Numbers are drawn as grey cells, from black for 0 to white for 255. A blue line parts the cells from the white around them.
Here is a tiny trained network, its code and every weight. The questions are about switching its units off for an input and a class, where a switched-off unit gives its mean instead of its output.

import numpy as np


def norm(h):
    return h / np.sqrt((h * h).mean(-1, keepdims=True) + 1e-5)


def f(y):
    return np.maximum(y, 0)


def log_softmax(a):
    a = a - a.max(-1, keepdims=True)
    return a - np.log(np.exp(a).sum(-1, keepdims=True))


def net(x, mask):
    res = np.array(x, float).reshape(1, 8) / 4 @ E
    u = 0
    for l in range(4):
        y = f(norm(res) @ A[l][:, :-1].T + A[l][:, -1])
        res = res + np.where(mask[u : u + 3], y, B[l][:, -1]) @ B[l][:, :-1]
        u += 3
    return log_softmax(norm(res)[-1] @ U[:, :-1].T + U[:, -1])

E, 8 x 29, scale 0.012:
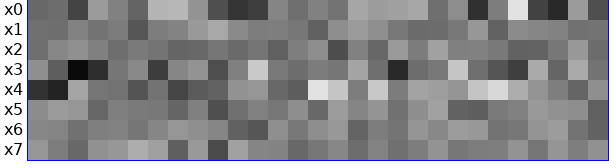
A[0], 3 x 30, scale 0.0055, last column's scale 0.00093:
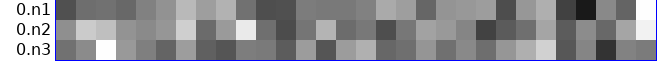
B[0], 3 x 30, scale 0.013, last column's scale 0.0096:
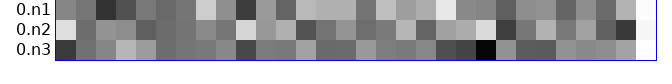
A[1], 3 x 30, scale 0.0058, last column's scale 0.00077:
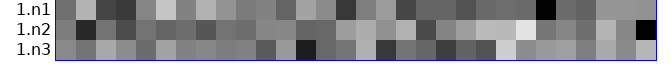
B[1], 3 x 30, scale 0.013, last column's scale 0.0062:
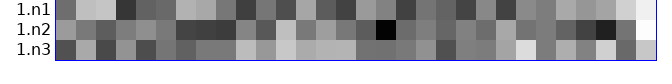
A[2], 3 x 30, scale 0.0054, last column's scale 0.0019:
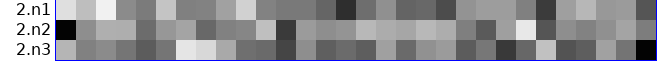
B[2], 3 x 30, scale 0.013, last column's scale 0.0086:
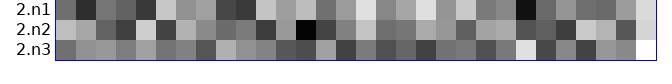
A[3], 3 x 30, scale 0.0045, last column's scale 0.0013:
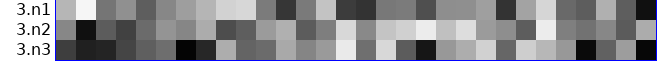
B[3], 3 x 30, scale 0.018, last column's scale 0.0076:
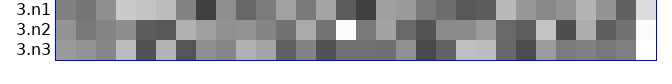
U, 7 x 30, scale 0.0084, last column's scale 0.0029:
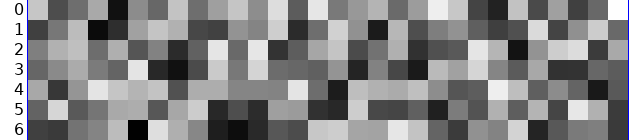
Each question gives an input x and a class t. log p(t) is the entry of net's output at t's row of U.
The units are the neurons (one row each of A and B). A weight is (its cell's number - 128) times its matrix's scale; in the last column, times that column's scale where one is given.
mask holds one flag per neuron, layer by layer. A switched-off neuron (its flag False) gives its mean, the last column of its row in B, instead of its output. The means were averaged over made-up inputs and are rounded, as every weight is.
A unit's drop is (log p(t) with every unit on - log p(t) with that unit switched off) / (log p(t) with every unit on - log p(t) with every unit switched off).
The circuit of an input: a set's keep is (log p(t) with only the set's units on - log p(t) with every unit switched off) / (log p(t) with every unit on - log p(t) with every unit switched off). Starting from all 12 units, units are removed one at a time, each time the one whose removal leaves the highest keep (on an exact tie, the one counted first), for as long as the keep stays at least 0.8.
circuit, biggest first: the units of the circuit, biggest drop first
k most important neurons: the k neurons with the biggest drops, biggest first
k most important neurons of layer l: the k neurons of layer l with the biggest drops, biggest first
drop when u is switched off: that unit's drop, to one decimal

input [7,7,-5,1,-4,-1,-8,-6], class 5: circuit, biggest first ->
2.n3
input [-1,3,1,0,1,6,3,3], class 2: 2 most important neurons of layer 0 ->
0.n1, 0.n2
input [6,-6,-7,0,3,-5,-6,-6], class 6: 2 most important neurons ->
0.n2, 2.n2
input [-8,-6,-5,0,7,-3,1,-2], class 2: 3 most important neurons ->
0.n2, 0.n3, 2.n2
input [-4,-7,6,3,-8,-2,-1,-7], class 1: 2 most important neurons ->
2.n1, 1.n1
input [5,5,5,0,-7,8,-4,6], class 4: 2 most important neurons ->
3.n1, 0.n3
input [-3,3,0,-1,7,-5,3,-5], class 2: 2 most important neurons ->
0.n3, 0.n1
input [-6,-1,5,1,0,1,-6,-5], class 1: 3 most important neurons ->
0.n2, 2.n1, 3.n3
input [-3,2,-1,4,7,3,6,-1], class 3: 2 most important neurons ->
1.n2, 0.n1
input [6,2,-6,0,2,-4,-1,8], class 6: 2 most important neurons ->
0.n2, 1.n2
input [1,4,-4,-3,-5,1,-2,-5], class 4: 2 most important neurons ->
3.n1, 2.n3
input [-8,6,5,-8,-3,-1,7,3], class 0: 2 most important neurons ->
0.n2, 2.n1
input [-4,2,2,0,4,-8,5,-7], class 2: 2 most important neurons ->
0.n2, 0.n1
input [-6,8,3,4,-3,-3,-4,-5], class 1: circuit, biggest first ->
1.n1
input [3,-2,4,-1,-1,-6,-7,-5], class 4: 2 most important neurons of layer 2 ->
2.n3, 2.n1
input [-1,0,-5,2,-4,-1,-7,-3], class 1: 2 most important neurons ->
2.n1, 0.n1
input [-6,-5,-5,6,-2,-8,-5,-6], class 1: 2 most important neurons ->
0.n2, 1.n1
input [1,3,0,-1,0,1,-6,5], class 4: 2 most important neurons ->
1.n2, 2.n1
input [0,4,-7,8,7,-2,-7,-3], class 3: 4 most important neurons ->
1.n2, 0.n1, 0.n2, 2.n1
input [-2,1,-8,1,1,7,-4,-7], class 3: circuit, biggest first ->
0.n1
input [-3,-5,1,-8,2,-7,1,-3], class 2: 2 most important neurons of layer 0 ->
0.n3, 0.n1
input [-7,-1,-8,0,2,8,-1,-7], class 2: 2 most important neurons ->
0.n2, 1.n3
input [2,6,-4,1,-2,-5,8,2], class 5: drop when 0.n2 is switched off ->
0.4
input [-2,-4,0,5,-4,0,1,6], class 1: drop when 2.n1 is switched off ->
0.2
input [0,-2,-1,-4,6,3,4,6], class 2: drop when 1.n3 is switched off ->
0.1
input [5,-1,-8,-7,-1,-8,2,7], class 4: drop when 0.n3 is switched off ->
0.0
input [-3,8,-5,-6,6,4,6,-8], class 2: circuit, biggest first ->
0.n1
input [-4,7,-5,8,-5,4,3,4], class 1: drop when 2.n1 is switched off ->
0.1
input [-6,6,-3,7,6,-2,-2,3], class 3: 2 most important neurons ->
1.n2, 0.n1
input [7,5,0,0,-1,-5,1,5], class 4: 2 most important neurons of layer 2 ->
2.n3, 2.n1
